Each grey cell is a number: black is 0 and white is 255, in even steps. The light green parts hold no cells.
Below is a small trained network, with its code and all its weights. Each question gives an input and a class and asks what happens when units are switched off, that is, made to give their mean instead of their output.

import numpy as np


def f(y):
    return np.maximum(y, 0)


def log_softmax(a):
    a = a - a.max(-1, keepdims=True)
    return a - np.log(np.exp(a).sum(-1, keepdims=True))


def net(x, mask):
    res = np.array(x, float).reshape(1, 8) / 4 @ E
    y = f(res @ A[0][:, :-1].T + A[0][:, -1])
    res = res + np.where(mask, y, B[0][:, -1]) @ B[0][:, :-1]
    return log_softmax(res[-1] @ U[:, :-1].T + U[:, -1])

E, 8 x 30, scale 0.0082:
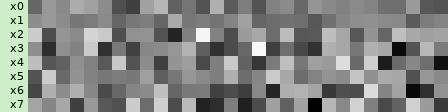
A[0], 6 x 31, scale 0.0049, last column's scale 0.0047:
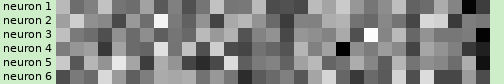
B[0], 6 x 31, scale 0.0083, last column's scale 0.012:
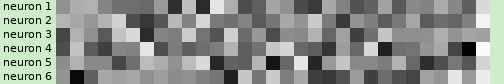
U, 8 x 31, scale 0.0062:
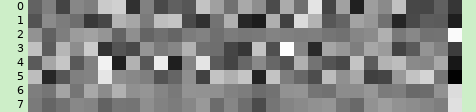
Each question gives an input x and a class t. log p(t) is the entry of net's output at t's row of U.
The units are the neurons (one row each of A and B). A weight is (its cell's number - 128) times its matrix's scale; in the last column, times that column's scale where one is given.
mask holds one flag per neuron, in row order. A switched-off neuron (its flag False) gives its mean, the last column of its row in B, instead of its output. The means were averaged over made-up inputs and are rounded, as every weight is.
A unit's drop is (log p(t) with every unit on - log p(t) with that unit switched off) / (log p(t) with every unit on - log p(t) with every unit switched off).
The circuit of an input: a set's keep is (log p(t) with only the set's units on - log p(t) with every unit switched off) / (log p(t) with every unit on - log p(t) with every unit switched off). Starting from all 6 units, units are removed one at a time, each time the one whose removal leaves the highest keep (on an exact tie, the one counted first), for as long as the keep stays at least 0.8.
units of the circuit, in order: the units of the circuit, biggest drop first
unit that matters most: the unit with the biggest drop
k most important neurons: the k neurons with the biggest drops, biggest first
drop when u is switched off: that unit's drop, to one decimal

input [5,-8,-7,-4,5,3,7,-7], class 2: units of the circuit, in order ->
neuron 4; neuron 5; neuron 6; neuron 1
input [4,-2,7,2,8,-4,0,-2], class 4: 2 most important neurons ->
neuron 1; neuron 3
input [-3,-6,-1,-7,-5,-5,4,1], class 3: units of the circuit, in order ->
neuron 2
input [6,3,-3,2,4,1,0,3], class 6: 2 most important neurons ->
neuron 5; neuron 2
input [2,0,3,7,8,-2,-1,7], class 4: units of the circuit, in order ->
neuron 1; neuron 2
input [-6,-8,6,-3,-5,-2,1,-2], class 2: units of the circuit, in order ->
neuron 1; neuron 4
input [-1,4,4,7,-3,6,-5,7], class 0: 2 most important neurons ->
neuron 4; neuron 2
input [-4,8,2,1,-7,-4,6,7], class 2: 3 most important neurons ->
neuron 6; neuron 1; neuron 4
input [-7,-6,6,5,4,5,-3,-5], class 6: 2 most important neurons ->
neuron 4; neuron 2
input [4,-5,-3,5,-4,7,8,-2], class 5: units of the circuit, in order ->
neuron 6; neuron 2
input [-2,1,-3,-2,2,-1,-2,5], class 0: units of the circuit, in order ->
neuron 4; neuron 5
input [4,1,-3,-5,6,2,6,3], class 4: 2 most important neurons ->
neuron 1; neuron 5
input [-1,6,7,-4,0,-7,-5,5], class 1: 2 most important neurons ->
neuron 5; neuron 6
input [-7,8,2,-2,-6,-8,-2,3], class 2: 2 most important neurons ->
neuron 1; neuron 3
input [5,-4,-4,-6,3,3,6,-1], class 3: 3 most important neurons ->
neuron 2; neuron 5; neuron 4
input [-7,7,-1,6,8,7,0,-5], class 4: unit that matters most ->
neuron 3
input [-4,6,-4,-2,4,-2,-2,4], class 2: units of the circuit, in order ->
neuron 5; neuron 6
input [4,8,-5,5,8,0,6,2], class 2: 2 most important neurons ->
neuron 6; neuron 5
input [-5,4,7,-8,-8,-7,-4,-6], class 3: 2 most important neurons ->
neuron 2; neuron 4
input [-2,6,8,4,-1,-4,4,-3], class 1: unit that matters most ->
neuron 5
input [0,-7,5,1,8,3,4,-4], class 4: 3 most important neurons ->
neuron 1; neuron 3; neuron 4
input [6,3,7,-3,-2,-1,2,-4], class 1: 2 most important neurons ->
neuron 5; neuron 4
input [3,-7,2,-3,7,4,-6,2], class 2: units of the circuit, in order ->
neuron 6; neuron 1
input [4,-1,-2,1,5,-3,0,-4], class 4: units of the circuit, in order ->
neuron 4; neuron 1; neuron 5; neuron 2
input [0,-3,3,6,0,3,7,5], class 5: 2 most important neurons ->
neuron 6; neuron 2
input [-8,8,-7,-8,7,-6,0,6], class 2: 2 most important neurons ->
neuron 2; neuron 5
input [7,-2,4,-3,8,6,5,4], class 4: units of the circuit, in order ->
neuron 1
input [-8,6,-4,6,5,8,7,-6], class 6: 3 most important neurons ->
neuron 4; neuron 2; neuron 6
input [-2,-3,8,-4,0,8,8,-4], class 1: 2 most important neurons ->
neuron 5; neuron 4
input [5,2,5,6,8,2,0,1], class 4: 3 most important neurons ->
neuron 1; neuron 3; neuron 2
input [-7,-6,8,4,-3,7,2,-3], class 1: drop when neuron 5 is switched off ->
0.7
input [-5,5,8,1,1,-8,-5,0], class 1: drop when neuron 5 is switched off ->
0.7
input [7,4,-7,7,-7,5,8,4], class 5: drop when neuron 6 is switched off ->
0.7
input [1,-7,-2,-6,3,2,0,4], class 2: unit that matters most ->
neuron 1
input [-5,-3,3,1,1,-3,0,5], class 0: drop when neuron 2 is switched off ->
0.1
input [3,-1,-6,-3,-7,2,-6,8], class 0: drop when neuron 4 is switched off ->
0.7
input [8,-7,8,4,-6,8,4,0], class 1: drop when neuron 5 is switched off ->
0.7
